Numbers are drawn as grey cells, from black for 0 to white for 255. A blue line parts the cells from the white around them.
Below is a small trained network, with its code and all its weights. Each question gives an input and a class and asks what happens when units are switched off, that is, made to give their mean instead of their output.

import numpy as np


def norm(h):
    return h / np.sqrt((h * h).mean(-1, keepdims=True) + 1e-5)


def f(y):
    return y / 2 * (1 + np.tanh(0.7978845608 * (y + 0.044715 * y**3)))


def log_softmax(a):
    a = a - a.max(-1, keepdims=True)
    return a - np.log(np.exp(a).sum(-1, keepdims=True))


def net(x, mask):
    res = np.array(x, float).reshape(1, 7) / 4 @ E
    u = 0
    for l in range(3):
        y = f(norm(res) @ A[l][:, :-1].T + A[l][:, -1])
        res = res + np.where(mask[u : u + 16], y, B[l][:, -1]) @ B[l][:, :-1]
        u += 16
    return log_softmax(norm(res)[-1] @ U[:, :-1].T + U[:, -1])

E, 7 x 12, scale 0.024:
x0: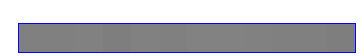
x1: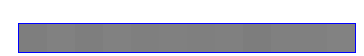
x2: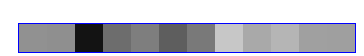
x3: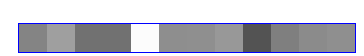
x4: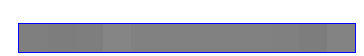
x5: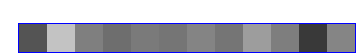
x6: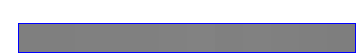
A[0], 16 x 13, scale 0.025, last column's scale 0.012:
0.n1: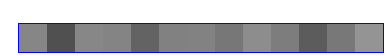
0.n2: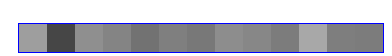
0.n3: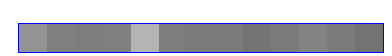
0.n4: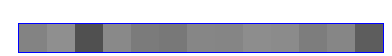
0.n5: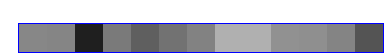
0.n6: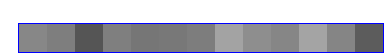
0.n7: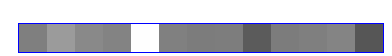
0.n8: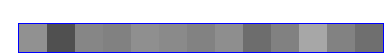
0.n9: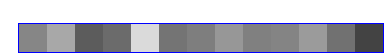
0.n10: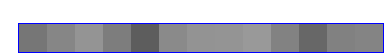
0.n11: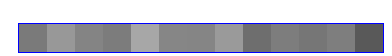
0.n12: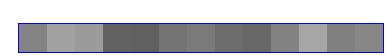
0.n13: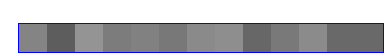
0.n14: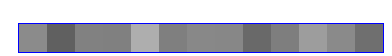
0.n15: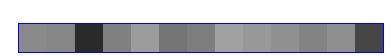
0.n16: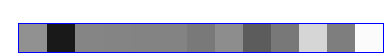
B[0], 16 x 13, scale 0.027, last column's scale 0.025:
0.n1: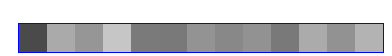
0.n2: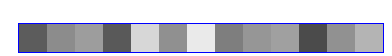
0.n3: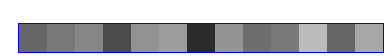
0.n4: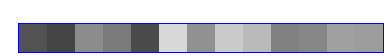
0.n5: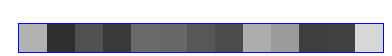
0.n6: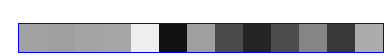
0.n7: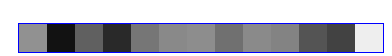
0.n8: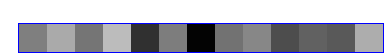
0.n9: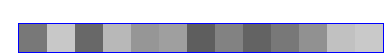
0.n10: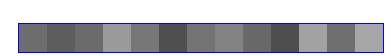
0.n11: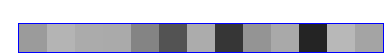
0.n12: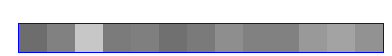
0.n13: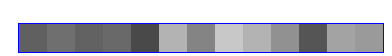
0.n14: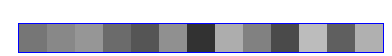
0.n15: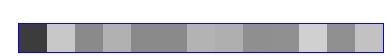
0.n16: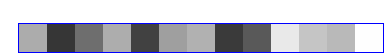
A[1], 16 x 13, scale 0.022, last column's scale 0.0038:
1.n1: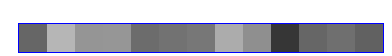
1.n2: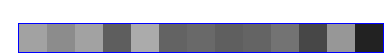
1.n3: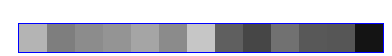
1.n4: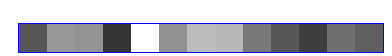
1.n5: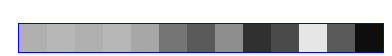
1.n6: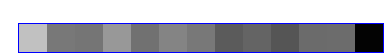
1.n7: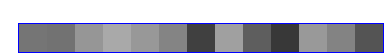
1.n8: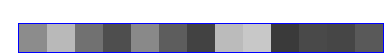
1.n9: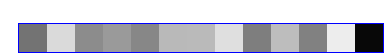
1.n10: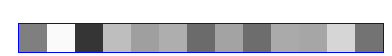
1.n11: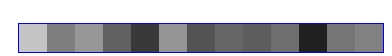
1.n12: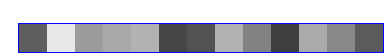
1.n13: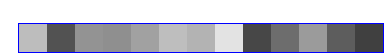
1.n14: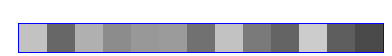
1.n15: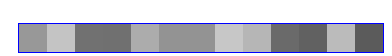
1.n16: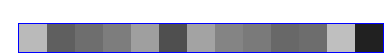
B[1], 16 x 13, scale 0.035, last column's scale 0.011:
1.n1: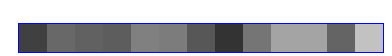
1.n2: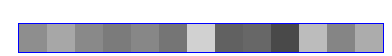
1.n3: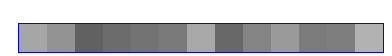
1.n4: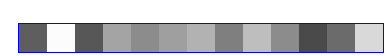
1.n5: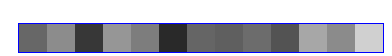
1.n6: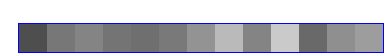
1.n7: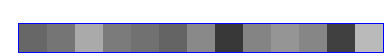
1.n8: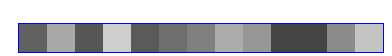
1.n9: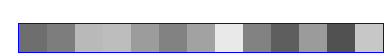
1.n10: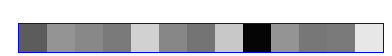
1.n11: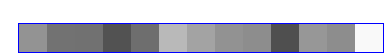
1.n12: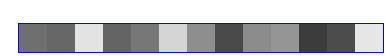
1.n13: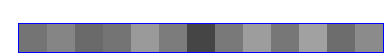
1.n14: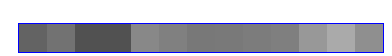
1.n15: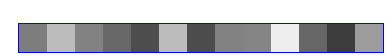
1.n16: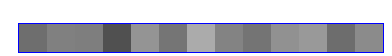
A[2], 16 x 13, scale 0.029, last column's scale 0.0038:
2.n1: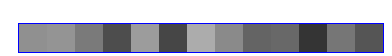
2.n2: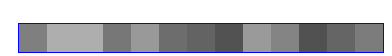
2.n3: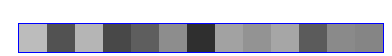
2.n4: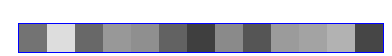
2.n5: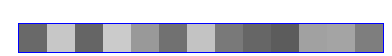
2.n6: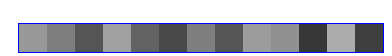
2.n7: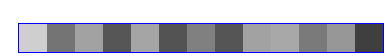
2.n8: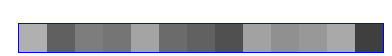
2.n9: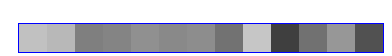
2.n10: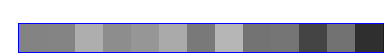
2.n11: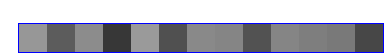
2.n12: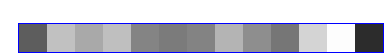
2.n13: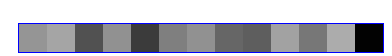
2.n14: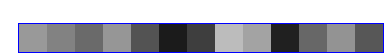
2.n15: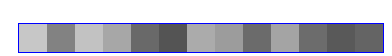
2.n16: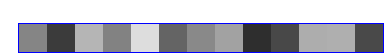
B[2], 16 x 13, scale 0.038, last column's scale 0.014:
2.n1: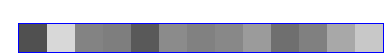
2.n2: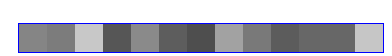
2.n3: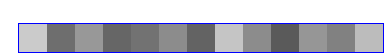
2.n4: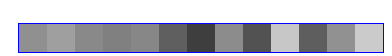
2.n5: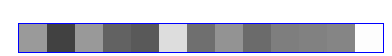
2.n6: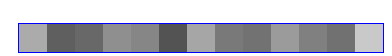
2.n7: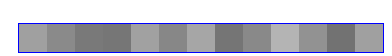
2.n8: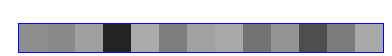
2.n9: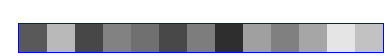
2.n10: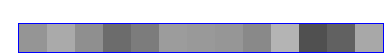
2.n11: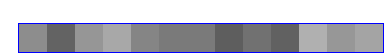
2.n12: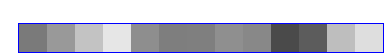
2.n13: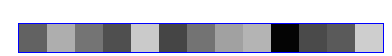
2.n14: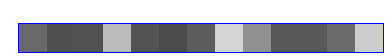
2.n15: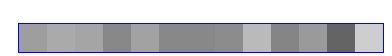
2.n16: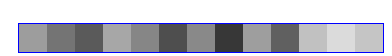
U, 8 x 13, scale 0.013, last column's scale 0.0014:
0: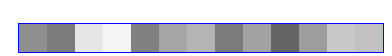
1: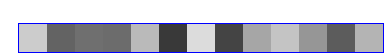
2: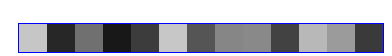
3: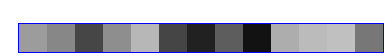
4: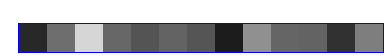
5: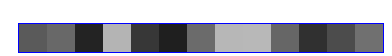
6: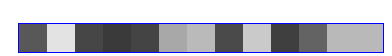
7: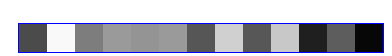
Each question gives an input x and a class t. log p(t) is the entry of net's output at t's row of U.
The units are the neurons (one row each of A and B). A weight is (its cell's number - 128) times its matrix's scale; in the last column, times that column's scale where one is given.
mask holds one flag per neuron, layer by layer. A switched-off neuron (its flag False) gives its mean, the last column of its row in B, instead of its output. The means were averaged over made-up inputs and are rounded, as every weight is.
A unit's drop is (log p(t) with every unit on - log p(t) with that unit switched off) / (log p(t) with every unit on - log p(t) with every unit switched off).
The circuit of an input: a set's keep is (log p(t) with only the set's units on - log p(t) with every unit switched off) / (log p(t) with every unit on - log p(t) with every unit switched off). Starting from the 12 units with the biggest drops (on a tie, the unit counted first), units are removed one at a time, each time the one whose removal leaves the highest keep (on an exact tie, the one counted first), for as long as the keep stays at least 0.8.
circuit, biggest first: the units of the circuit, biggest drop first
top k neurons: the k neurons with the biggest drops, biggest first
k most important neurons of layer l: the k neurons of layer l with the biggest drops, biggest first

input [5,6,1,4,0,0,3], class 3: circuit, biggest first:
(0.n9)
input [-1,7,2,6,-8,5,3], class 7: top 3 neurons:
(0.n16 0.n9 0.n15)
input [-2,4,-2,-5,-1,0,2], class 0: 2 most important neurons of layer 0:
(0.n8 0.n6)
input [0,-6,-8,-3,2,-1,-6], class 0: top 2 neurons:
(0.n5 0.n7)
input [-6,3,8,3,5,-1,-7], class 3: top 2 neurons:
(0.n9 0.n15)
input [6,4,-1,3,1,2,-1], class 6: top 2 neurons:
(0.n7 0.n16)
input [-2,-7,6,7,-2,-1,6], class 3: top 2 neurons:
(0.n15 0.n9)
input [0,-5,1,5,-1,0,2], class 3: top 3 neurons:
(0.n9 0.n5 0.n15)
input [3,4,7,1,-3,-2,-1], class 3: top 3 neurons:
(0.n9 0.n15 0.n7)
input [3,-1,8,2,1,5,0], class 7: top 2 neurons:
(0.n15 0.n9)
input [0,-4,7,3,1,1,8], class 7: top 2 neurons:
(0.n16 0.n15)
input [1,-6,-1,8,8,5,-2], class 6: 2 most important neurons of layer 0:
(0.n7 0.n16)
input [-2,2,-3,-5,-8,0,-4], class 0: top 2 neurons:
(0.n8 0.n6)
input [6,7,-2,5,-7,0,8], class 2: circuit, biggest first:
(0.n7)
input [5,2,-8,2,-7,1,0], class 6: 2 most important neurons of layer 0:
(0.n16 0.n8)
